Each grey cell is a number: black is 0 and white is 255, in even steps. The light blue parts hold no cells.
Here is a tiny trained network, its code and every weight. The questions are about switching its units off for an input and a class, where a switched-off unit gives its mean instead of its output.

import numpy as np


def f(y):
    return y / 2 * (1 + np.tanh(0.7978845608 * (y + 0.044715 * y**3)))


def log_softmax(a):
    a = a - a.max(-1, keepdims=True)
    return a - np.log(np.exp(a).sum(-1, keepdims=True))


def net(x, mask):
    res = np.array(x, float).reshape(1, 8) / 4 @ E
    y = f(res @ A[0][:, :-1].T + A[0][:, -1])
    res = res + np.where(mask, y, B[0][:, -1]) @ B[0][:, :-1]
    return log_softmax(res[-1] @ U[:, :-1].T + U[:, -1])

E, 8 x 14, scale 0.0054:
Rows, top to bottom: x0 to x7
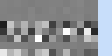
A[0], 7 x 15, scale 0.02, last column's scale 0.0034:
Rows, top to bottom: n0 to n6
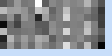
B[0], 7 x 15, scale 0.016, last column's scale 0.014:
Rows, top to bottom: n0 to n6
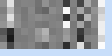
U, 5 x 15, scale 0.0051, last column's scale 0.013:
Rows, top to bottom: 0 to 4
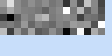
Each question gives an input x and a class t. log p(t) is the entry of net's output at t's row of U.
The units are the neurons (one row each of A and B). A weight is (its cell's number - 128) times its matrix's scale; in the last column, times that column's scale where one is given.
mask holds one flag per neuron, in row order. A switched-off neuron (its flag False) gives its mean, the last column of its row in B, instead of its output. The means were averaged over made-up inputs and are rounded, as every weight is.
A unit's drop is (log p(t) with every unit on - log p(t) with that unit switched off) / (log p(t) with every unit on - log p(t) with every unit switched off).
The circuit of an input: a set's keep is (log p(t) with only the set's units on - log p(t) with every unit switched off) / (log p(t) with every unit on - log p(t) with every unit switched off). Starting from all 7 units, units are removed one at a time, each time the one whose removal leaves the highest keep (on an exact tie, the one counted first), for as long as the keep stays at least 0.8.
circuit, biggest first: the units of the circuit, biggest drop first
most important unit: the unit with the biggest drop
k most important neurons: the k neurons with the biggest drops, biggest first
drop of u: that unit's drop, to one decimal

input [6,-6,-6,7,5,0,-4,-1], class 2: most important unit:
n5
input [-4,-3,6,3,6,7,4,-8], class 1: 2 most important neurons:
n3, n2
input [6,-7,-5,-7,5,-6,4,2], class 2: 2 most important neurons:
n4, n0
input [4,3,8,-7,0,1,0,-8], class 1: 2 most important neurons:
n3, n5
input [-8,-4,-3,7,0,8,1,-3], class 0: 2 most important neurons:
n0, n4
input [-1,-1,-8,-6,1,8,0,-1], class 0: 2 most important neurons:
n0, n5
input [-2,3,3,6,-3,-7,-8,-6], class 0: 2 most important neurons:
n2, n4
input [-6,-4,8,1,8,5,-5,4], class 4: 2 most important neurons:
n6, n2
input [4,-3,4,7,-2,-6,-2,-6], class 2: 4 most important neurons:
n5, n0, n1, n6
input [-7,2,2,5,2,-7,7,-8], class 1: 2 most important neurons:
n3, n0
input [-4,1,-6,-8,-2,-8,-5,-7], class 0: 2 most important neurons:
n2, n5
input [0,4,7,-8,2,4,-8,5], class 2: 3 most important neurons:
n4, n3, n2
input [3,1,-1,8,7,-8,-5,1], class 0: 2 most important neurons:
n2, n4
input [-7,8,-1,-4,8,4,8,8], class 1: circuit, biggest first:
n1
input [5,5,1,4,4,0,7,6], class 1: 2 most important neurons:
n1, n4
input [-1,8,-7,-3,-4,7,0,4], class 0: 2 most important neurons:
n6, n0
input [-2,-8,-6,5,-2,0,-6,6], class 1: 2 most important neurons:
n1, n4
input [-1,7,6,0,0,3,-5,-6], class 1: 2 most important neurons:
n3, n2
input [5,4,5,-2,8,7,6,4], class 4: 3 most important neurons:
n6, n2, n3
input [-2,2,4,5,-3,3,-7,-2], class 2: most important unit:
n6
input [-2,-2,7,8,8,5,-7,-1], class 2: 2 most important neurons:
n5, n2
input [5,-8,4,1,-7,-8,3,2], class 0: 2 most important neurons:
n6, n2
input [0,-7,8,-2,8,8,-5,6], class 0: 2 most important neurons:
n0, n3
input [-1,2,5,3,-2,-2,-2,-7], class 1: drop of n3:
0.4
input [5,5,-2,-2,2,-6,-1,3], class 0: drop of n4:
0.0
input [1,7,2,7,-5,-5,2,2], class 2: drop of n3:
0.1
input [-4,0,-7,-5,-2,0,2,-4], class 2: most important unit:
n1
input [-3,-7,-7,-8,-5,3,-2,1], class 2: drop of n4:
0.2
